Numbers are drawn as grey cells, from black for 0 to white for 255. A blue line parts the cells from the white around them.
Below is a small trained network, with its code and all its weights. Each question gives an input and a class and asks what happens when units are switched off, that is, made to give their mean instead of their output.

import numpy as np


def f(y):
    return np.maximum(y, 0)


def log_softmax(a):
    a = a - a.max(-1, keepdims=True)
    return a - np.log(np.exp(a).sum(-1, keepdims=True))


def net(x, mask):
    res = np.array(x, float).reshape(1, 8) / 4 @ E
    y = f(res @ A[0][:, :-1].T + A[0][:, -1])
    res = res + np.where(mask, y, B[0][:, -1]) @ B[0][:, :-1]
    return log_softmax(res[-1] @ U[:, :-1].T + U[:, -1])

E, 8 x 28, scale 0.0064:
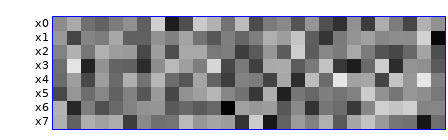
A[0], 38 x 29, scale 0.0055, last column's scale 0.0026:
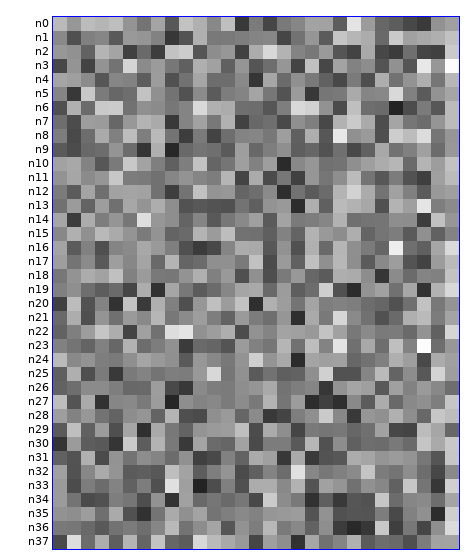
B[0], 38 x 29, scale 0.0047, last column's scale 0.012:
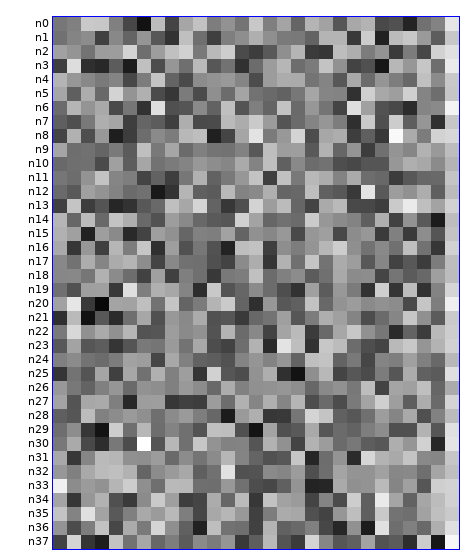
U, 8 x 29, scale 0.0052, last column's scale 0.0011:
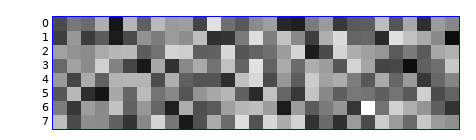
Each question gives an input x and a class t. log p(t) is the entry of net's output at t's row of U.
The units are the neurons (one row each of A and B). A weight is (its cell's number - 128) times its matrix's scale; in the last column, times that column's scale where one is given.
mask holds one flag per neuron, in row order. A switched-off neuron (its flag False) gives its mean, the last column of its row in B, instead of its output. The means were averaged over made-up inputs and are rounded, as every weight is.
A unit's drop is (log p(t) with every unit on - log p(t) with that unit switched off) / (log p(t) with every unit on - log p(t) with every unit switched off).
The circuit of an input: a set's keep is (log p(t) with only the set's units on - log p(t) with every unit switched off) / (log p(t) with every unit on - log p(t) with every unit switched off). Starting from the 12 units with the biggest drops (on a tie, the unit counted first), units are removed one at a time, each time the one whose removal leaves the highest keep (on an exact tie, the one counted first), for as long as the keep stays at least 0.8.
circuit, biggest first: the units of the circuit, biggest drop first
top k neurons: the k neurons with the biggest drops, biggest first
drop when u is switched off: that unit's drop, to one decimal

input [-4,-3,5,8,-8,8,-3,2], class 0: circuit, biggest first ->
n25
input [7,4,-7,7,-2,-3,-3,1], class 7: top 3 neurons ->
n34, n36, n35
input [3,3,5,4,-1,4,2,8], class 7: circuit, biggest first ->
n34, n35
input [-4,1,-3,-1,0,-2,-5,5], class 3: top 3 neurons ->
n0, n11, n35
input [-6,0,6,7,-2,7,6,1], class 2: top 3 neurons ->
n2, n33, n32
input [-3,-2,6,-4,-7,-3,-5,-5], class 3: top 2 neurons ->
n0, n6
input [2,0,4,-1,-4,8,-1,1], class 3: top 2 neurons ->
n0, n6
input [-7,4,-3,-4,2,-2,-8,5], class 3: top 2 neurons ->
n0, n11
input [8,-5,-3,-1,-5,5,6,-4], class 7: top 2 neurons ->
n34, n27
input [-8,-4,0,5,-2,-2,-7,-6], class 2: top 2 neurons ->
n2, n22
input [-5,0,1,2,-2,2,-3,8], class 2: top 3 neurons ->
n2, n33, n32
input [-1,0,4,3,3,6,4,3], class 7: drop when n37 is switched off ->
0.2
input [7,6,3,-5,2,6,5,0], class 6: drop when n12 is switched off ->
0.1
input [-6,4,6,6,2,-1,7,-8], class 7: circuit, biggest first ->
n34
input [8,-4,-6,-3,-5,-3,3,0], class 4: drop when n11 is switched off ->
0.0
